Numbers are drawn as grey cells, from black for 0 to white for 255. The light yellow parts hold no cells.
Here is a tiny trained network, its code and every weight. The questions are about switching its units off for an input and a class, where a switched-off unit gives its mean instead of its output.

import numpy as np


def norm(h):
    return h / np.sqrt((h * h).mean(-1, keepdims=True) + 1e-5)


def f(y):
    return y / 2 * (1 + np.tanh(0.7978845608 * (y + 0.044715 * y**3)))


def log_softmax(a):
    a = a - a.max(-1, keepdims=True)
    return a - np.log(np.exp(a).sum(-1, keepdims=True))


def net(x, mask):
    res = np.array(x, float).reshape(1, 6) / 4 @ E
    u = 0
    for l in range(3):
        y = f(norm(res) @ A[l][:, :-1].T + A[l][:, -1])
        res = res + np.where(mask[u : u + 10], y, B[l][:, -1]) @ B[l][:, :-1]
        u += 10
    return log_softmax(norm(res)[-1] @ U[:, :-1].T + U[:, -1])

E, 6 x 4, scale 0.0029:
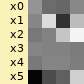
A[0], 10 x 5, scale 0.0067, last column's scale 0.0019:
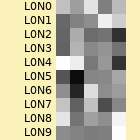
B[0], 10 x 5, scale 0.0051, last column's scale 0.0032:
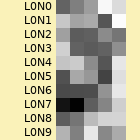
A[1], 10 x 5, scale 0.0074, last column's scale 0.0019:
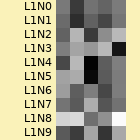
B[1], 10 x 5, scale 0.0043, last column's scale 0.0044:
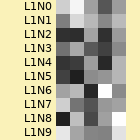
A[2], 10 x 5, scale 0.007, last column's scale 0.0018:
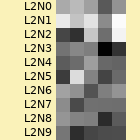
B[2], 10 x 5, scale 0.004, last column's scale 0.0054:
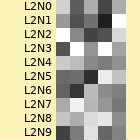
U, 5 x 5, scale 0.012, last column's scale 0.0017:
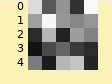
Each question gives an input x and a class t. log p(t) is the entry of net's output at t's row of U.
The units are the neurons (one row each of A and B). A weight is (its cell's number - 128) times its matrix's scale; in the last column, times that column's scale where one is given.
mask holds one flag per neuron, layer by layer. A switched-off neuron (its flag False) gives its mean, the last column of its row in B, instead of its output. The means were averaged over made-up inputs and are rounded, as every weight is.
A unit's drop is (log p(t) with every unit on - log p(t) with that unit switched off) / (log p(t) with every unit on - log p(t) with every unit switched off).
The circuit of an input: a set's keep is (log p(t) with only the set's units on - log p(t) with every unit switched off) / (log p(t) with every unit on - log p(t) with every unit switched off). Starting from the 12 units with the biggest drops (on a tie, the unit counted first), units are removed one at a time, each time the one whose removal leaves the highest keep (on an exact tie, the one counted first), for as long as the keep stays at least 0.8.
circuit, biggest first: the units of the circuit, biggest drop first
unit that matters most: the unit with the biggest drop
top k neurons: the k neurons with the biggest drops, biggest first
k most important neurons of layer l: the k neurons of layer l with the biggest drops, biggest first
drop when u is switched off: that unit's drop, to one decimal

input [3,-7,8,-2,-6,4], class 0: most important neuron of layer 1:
(L1N8)
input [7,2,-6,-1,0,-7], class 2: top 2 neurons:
(L1N8 L0N1)
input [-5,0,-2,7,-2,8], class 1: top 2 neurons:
(L1N8 L2N3)
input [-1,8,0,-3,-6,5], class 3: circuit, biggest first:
(L1N2 L1N4)
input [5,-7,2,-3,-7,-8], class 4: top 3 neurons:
(L0N0 L0N8 L0N7)
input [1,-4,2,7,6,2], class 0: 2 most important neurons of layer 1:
(L1N8 L1N9)
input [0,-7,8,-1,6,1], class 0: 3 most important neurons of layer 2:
(L2N2 L2N5 L2N3)
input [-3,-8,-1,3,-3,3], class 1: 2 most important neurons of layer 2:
(L2N3 L2N1)
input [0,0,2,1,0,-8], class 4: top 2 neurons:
(L0N8 L0N0)
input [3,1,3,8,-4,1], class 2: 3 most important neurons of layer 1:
(L1N8 L1N9 L1N0)
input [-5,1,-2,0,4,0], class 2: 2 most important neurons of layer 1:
(L1N8 L1N6)
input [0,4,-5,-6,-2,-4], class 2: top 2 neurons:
(L1N8 L0N4)
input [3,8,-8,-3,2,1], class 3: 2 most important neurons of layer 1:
(L1N5 L1N4)
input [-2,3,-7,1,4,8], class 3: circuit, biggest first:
(L1N4)
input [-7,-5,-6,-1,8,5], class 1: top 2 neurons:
(L2N3 L1N8)
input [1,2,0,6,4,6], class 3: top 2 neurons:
(L0N7 L0N8)
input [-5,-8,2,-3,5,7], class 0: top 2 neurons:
(L1N8 L1N9)
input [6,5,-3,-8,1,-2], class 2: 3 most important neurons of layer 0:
(L0N4 L0N7 L0N6)
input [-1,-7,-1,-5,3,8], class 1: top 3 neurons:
(L0N5 L2N3 L1N8)
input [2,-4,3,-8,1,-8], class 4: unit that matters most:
L0N0
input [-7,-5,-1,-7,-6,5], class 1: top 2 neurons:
(L0N5 L2N3)
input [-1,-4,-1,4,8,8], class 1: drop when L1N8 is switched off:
0.2
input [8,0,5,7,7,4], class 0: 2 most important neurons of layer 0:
(L0N4 L0N5)
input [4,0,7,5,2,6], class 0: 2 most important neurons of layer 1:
(L1N8 L1N6)
